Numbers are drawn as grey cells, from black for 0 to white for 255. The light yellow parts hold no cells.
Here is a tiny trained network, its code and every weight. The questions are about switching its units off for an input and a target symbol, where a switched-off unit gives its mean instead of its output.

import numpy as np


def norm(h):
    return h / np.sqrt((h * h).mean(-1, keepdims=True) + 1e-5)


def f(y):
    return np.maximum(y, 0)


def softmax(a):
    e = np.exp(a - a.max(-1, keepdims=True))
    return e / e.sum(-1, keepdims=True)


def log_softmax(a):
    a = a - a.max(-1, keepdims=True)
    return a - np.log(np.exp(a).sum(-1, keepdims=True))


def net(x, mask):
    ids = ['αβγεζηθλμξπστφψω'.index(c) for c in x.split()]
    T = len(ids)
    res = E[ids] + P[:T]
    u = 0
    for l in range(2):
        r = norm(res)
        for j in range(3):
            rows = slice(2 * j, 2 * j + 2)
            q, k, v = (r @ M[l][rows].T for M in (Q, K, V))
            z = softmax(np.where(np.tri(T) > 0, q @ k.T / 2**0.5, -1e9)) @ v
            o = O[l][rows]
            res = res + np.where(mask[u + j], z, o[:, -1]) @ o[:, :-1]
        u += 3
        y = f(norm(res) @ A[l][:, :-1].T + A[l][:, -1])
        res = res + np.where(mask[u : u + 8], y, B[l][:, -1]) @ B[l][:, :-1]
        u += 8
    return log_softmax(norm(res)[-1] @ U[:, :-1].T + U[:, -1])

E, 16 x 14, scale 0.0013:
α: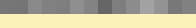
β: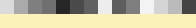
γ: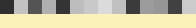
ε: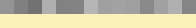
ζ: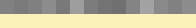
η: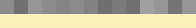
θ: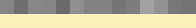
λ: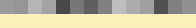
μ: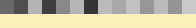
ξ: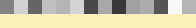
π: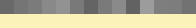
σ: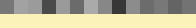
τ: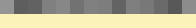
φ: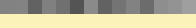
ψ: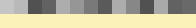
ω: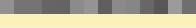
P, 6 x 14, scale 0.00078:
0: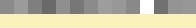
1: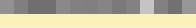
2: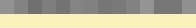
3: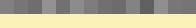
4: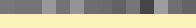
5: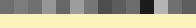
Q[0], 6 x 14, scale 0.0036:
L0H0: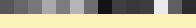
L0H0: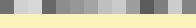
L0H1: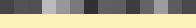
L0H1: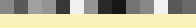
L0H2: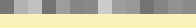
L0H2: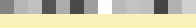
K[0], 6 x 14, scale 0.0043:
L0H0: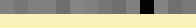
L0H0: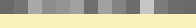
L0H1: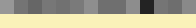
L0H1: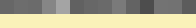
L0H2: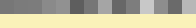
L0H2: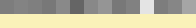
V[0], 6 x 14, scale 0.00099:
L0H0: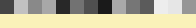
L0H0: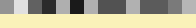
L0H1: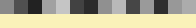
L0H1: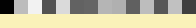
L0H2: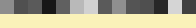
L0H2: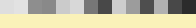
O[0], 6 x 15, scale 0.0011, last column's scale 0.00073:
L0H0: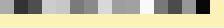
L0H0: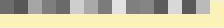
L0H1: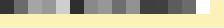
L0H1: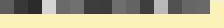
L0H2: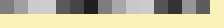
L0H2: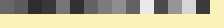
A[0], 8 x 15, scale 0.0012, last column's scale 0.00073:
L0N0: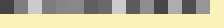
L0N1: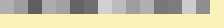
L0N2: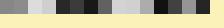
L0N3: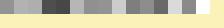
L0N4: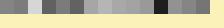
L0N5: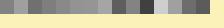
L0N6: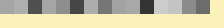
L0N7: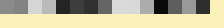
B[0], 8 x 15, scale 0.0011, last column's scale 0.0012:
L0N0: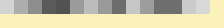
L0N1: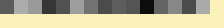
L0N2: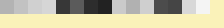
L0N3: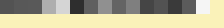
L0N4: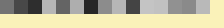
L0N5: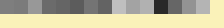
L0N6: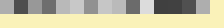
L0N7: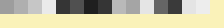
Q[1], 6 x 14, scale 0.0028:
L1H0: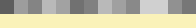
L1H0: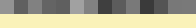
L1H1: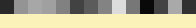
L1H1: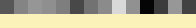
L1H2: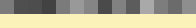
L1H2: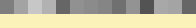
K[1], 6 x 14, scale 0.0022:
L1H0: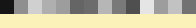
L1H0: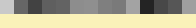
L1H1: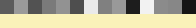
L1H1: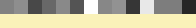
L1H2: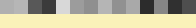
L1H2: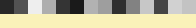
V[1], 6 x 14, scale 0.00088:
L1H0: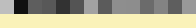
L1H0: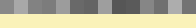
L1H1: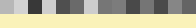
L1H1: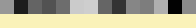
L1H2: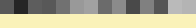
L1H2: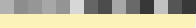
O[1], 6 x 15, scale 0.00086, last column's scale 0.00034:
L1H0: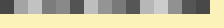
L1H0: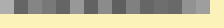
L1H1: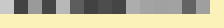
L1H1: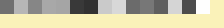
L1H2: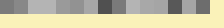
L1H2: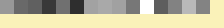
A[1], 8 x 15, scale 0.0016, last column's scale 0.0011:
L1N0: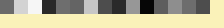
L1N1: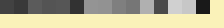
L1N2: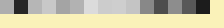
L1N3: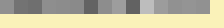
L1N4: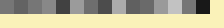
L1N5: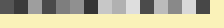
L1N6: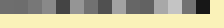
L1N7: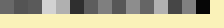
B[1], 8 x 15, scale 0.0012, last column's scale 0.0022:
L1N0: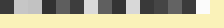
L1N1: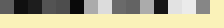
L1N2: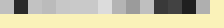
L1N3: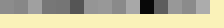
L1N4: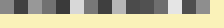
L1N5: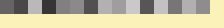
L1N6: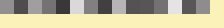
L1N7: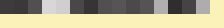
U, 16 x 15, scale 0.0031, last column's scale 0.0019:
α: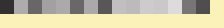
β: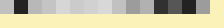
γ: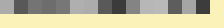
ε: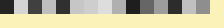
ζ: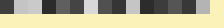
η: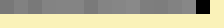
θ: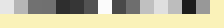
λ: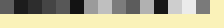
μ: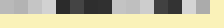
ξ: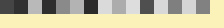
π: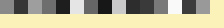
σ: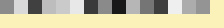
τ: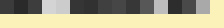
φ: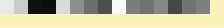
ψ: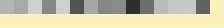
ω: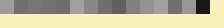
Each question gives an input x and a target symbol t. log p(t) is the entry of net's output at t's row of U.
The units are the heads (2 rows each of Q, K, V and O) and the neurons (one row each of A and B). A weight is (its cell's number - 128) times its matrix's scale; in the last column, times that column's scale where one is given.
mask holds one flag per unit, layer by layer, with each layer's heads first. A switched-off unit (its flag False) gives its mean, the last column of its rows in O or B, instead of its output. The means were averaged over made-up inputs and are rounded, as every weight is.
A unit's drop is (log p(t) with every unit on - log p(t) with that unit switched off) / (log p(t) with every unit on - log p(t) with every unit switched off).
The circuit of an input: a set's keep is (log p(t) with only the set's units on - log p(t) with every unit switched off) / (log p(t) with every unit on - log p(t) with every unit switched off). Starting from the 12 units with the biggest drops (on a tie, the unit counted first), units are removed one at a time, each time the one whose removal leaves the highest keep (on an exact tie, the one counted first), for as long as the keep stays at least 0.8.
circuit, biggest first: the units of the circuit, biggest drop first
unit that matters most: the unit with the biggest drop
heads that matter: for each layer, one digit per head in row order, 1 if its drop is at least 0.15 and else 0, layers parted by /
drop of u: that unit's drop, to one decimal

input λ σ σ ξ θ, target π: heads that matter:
000 / 000
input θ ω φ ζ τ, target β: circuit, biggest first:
(L0H1, L0H0, L1N2)
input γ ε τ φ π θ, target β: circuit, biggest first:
(L0H0, L0H1, L1N2)
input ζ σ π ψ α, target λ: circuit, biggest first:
(L0H2, L1N1)
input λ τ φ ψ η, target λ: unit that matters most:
L0H2
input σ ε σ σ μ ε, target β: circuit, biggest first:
(L0N6, L1N2)
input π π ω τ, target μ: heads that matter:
001 / 000
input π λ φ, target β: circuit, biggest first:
(L0N6, L0H0, L1N2)
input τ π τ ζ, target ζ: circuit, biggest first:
(L0H0, L0H1, L1N0)
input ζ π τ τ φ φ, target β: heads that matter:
100 / 000
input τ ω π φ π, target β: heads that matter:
100 / 000
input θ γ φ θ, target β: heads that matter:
000 / 000
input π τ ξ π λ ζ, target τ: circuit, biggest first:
(L0H0, L1N7)
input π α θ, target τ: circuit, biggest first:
(L0H0, L0H1, L1N7, L0N2)
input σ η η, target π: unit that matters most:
L0H1
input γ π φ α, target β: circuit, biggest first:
(L0H0, L1N2)
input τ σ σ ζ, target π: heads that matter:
010 / 000
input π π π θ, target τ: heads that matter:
100 / 000
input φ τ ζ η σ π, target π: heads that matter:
000 / 000
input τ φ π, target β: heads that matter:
001 / 000
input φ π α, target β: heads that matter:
101 / 000
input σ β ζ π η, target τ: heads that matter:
100 / 000
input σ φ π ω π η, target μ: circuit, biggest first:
(L0H2, L0N2)
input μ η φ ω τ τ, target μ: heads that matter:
011 / 000
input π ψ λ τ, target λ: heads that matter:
011 / 000
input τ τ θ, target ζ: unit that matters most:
L0H0
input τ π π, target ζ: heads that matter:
100 / 000
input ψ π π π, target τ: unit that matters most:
L1H2
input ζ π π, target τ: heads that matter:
000 / 000
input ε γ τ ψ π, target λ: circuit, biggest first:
(L0H2, L1N1)
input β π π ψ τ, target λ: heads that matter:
001 / 000
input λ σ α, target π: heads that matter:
010 / 000
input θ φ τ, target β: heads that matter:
000 / 000
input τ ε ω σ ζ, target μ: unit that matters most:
L0H2
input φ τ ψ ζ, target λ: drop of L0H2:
1.0
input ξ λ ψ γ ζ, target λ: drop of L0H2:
0.9
